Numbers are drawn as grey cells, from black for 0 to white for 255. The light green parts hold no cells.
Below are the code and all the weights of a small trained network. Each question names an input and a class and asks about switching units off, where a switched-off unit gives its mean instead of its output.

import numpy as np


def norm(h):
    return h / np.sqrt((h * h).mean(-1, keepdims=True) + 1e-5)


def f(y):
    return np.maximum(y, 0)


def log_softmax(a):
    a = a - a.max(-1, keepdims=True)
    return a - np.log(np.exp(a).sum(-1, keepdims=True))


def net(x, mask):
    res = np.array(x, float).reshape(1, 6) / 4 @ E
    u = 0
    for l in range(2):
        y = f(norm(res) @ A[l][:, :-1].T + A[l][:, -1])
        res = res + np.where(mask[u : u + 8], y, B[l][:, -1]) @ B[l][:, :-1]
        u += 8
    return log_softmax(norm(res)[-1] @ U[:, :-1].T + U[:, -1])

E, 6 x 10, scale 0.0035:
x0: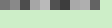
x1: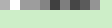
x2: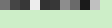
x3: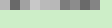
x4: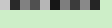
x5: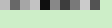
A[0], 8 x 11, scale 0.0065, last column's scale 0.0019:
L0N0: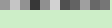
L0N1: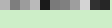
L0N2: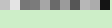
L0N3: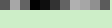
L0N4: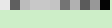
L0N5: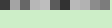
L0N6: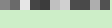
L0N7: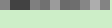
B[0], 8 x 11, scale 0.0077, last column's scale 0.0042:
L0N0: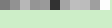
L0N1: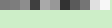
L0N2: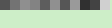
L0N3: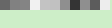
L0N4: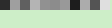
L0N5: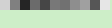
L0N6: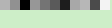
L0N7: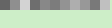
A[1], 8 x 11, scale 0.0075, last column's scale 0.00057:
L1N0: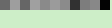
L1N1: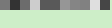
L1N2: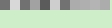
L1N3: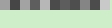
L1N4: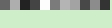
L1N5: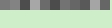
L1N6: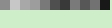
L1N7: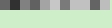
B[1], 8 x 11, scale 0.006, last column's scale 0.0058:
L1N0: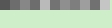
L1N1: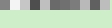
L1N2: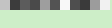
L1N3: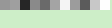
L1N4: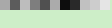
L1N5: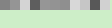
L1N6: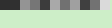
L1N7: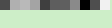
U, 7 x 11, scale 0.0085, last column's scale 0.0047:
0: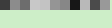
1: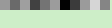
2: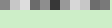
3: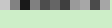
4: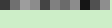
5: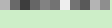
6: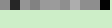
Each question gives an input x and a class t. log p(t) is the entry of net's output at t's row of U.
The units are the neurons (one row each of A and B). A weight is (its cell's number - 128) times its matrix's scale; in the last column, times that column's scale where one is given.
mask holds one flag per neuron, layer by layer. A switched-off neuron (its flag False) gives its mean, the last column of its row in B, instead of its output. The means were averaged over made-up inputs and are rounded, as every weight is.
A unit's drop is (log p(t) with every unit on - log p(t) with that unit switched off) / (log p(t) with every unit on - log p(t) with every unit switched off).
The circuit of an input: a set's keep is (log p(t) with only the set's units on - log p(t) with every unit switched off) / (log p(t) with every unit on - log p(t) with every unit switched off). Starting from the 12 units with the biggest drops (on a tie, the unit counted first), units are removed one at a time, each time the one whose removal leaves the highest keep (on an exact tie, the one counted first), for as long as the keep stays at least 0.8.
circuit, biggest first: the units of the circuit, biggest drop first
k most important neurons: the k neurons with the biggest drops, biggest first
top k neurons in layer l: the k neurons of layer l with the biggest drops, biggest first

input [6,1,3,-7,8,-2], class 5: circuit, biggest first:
[L1N3]
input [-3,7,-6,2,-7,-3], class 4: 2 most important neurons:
[L0N2, L1N6]
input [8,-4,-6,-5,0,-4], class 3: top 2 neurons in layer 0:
[L0N5, L0N4]
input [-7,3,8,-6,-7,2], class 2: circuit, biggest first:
[L1N5, L1N1]
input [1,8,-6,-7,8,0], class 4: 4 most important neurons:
[L0N2, L1N6, L0N4, L1N2]
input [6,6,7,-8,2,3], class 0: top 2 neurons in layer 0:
[L0N3, L0N0]
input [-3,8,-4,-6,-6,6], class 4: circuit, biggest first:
[L0N2, L1N6]
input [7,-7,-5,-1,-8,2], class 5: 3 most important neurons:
[L1N2, L0N6, L0N5]
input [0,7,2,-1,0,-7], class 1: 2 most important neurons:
[L1N4, L1N7]
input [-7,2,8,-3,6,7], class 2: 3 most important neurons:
[L1N5, L1N1, L1N4]
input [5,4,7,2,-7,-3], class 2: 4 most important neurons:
[L1N5, L1N1, L1N3, L0N6]
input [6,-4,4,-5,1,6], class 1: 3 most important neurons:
[L0N1, L0N4, L0N6]
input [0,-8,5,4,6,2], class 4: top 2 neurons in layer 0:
[L0N0, L0N7]
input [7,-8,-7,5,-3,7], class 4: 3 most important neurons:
[L1N7, L0N6, L1N4]
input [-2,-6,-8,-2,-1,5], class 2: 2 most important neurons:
[L0N0, L1N4]
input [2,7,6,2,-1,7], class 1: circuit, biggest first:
[L0N1]
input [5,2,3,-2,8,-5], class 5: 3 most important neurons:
[L1N3, L0N6, L0N1]
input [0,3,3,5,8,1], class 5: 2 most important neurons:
[L1N3, L0N3]
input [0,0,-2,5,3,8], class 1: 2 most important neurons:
[L0N1, L0N3]
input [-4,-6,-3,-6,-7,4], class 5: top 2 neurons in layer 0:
[L0N4, L0N2]
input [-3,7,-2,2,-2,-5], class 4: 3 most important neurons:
[L0N2, L1N6, L0N1]
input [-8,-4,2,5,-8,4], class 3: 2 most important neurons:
[L0N6, L1N3]
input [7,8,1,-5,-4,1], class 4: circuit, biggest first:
[L1N6]
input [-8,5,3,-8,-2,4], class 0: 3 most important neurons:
[L0N3, L0N5, L1N0]
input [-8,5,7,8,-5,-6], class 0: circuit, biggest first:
[L0N4, L1N3, L1N0]
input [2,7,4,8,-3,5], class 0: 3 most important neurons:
[L0N4, L1N7, L1N0]
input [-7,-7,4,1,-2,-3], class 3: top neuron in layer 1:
[L1N6]
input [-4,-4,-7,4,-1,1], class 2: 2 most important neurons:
[L0N0, L0N3]
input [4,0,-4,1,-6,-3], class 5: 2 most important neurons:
[L1N2, L0N6]
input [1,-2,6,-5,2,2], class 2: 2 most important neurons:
[L1N1, L0N4]
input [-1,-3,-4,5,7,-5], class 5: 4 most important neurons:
[L1N3, L0N3, L0N1, L1N1]
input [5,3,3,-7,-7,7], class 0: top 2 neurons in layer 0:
[L0N3, L0N6]
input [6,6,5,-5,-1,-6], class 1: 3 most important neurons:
[L1N4, L0N6, L0N4]
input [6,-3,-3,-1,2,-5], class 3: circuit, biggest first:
[L0N5]
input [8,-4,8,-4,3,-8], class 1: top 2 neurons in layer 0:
[L0N6, L0N0]
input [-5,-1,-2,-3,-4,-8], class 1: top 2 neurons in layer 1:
[L1N4, L1N3]
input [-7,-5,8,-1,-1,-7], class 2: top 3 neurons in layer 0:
[L0N1, L0N7, L0N5]
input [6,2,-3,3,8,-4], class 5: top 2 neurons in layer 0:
[L0N6, L0N1]
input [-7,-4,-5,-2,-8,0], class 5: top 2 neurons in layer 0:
[L0N5, L0N2]
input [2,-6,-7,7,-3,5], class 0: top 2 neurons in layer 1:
[L1N5, L1N6]
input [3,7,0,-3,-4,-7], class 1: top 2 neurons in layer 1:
[L1N4, L1N7]
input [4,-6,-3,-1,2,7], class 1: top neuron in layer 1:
[L1N6]
